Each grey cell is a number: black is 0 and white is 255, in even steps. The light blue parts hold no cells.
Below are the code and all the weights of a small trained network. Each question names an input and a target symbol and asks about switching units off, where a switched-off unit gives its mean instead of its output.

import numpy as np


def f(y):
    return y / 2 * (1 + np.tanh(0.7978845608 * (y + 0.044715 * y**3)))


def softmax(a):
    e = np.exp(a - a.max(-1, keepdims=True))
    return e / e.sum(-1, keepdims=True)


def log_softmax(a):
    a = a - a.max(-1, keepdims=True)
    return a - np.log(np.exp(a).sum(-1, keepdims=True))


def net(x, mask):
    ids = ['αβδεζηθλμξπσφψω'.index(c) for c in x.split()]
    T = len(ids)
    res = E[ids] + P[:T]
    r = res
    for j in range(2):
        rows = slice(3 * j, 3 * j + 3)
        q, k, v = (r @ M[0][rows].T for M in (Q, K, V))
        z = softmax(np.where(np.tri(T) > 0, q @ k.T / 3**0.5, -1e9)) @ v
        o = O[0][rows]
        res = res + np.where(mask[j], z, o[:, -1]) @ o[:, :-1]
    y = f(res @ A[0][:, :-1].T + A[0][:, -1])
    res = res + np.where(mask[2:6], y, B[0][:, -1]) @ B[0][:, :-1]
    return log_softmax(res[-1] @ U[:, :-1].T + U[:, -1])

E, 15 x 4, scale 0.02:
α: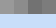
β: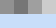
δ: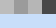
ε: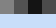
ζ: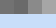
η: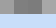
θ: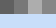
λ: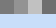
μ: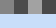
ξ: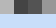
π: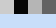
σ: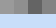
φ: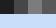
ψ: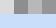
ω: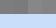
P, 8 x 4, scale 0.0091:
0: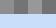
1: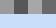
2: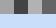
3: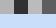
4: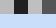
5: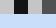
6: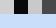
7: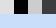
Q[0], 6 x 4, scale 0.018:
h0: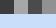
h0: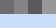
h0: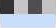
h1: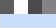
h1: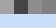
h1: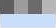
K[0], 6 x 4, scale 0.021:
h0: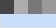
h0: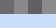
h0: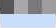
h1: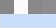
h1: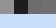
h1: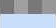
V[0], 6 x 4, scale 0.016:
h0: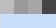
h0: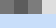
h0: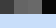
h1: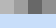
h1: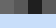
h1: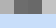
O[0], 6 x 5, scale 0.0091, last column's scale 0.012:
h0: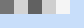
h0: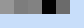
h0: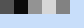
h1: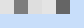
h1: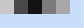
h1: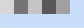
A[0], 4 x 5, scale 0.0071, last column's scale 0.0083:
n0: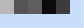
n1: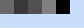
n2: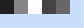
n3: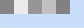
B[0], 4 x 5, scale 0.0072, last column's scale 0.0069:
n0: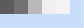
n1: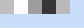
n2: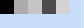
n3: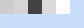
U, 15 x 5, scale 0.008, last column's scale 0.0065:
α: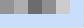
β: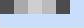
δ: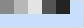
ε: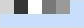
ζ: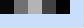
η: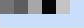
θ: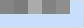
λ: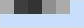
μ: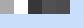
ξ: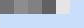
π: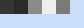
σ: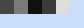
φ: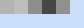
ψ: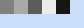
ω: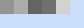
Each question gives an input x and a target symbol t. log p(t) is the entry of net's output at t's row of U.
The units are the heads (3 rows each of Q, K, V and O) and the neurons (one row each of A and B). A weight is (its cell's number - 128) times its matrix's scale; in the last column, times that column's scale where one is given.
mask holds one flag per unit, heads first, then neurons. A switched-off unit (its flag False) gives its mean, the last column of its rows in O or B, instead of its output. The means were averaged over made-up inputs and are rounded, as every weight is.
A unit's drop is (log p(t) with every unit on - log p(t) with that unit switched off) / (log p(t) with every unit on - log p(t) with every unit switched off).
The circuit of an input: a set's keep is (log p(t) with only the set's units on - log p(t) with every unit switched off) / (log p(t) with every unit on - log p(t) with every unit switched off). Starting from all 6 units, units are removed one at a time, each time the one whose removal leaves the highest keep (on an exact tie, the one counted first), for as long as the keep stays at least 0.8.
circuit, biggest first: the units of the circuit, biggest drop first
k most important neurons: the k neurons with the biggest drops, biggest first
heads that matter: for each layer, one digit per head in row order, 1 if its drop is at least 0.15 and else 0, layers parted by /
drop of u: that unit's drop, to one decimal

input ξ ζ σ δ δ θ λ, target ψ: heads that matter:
10
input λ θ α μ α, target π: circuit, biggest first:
h0
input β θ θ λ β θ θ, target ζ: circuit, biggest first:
h1, n2
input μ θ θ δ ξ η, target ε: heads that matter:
01
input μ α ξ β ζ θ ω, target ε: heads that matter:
01
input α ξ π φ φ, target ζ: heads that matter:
01
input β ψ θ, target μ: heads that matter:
10
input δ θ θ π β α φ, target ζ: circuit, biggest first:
h1, n2
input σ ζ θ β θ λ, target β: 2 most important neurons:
n2, n3
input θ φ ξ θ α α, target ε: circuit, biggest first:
h1, h0, n0
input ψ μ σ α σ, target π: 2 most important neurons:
n1, n3
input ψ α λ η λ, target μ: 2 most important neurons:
n3, n0
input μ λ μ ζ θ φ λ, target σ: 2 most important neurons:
n1, n0
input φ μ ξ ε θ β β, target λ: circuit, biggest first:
h1
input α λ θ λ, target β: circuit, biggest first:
h1, h0
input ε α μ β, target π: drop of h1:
0.0
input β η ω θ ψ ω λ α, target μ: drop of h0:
1.2
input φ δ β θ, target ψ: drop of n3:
0.1
